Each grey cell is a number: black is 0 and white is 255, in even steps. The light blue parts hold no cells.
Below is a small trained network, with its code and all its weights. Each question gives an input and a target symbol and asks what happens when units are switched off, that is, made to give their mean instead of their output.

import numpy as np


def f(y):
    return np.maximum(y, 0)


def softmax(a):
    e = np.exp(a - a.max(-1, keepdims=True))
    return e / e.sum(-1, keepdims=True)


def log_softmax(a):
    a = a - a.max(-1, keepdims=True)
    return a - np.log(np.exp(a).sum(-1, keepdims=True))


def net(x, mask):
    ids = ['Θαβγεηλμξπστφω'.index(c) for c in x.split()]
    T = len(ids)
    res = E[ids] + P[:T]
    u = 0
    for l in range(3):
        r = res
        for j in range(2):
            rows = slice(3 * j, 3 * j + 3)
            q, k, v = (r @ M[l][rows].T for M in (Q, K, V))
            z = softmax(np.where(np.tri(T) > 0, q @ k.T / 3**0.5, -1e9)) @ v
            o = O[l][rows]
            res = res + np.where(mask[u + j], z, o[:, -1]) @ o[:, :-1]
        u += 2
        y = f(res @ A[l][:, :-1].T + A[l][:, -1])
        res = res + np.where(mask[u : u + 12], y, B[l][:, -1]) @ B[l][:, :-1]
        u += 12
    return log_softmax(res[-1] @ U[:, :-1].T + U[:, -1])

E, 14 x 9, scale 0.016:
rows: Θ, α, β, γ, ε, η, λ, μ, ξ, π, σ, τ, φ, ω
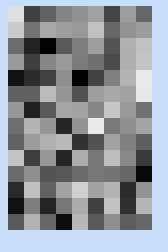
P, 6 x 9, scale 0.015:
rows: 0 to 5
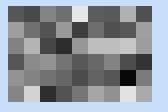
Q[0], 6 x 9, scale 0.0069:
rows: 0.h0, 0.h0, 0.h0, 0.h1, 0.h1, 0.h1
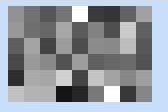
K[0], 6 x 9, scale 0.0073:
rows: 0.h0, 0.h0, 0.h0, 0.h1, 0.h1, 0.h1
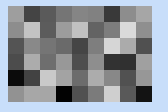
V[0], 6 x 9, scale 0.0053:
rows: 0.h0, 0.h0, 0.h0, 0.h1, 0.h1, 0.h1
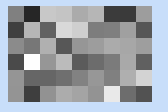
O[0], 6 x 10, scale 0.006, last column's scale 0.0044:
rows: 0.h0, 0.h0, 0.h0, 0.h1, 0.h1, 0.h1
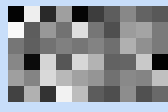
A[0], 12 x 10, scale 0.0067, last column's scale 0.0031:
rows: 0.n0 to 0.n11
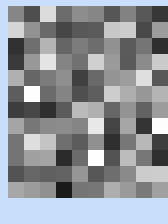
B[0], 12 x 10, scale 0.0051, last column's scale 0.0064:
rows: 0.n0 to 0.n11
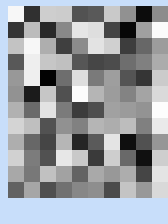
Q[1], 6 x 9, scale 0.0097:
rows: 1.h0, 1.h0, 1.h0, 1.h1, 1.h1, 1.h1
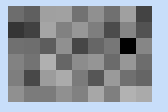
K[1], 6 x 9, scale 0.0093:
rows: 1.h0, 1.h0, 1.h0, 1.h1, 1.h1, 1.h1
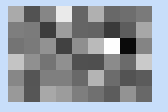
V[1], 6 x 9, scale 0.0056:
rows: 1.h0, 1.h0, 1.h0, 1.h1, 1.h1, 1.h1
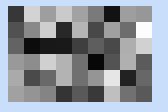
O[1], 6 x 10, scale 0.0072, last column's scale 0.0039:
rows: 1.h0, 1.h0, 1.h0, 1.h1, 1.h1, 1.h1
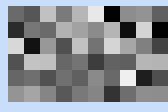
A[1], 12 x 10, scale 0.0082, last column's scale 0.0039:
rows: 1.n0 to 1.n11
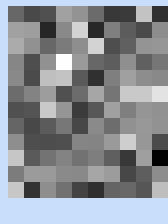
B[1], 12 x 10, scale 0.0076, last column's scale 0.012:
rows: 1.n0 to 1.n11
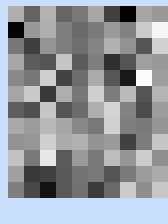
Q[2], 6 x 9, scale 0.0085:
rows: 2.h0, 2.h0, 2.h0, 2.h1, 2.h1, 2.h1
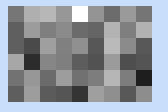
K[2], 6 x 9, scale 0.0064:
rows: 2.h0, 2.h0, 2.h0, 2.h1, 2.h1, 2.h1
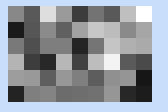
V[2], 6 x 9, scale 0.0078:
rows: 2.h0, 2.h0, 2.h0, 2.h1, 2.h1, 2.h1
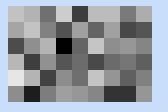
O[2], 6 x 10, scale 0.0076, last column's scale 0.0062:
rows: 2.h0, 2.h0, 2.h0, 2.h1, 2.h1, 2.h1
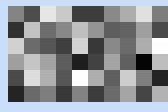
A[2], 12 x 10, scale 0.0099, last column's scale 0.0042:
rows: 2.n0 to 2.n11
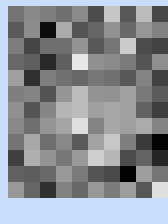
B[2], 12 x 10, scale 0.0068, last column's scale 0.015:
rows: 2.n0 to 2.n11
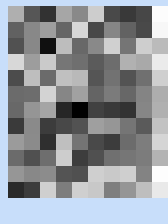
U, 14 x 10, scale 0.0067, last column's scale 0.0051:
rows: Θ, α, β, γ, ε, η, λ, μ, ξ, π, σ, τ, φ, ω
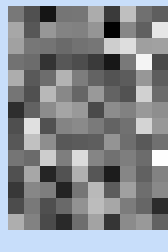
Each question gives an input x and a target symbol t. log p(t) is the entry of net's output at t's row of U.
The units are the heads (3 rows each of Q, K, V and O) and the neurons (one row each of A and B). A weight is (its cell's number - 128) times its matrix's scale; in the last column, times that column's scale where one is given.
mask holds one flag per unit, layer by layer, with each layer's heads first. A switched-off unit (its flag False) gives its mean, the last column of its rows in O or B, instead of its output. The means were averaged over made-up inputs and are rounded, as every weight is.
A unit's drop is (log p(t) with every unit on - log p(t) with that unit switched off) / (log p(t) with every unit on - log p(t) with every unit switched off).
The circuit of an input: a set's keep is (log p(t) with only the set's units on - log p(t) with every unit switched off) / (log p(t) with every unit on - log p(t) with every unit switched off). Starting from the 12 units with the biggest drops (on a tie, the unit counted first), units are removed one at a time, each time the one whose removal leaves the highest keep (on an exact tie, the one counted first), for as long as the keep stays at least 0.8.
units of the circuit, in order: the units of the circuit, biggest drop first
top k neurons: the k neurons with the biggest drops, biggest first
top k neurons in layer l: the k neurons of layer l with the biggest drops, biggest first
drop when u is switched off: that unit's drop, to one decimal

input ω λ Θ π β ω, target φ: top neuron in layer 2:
[2.n0]
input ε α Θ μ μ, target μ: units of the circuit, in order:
[2.h1, 1.h0]
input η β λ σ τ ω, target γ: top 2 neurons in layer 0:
[0.n9, 0.n1]
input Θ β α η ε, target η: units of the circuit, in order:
[1.n7, 1.n0, 1.n6]
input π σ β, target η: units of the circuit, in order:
[0.h1, 2.h1, 2.n11, 1.n1]
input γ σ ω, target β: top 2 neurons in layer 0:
[0.n9, 0.n4]
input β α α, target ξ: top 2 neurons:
[0.n9, 2.n6]
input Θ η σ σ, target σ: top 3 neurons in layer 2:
[2.n8, 2.n10, 2.n1]
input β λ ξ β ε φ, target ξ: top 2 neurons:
[0.n5, 1.n8]
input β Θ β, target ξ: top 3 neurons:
[1.n8, 0.n9, 2.n6]
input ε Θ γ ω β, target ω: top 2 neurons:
[2.n10, 2.n0]
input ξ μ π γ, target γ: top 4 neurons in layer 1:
[1.n11, 1.n4, 1.n2, 1.n1]
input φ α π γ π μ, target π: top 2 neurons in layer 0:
[0.n1, 0.n6]
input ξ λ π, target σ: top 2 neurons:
[0.n0, 0.n1]
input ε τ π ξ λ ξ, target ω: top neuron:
[1.n6]
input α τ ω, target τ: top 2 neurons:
[2.n7, 1.n5]
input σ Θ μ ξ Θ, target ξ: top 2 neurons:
[0.n9, 0.n2]
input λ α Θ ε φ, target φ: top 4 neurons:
[2.n10, 2.n0, 0.n1, 1.n1]
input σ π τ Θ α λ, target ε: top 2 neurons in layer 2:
[2.n8, 2.n10]
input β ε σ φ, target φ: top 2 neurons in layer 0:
[0.n1, 0.n11]
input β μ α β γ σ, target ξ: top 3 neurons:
[0.n9, 1.n8, 2.n6]
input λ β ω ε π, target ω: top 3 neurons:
[2.n3, 2.n10, 2.n0]
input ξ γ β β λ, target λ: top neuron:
[1.n11]
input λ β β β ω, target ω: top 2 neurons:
[2.n3, 2.n0]
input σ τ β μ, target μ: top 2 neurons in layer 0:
[0.n9, 0.n8]
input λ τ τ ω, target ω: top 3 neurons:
[2.n3, 2.n10, 2.n0]
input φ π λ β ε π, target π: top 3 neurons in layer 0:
[0.n1, 0.n6, 0.n7]
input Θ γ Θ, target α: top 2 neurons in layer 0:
[0.n7, 0.n5]
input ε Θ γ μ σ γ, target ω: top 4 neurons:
[1.n4, 1.n6, 2.n7, 0.n1]
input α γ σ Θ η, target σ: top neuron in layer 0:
[0.n1]
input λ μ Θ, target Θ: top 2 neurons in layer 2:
[2.n8, 2.n2]
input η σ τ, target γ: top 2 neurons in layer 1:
[1.n5, 1.n4]
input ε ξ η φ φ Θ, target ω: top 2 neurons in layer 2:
[2.n7, 2.n6]
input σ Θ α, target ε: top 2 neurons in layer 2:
[2.n8, 2.n10]
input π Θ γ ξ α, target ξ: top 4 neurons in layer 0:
[0.n2, 0.n1, 0.n0, 0.n4]
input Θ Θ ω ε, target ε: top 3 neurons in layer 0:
[0.n5, 0.n4, 0.n2]
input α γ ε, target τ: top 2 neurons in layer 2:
[2.n7, 2.n6]
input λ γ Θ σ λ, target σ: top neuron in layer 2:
[2.n1]
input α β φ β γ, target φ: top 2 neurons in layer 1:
[1.n1, 1.n5]
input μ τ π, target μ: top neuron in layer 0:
[0.n9]
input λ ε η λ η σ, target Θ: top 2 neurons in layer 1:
[1.n3, 1.n1]
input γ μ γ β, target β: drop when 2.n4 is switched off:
0.1
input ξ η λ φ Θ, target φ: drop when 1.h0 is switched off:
0.9
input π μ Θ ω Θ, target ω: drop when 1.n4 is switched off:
-0.1
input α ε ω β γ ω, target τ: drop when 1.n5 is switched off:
0.3
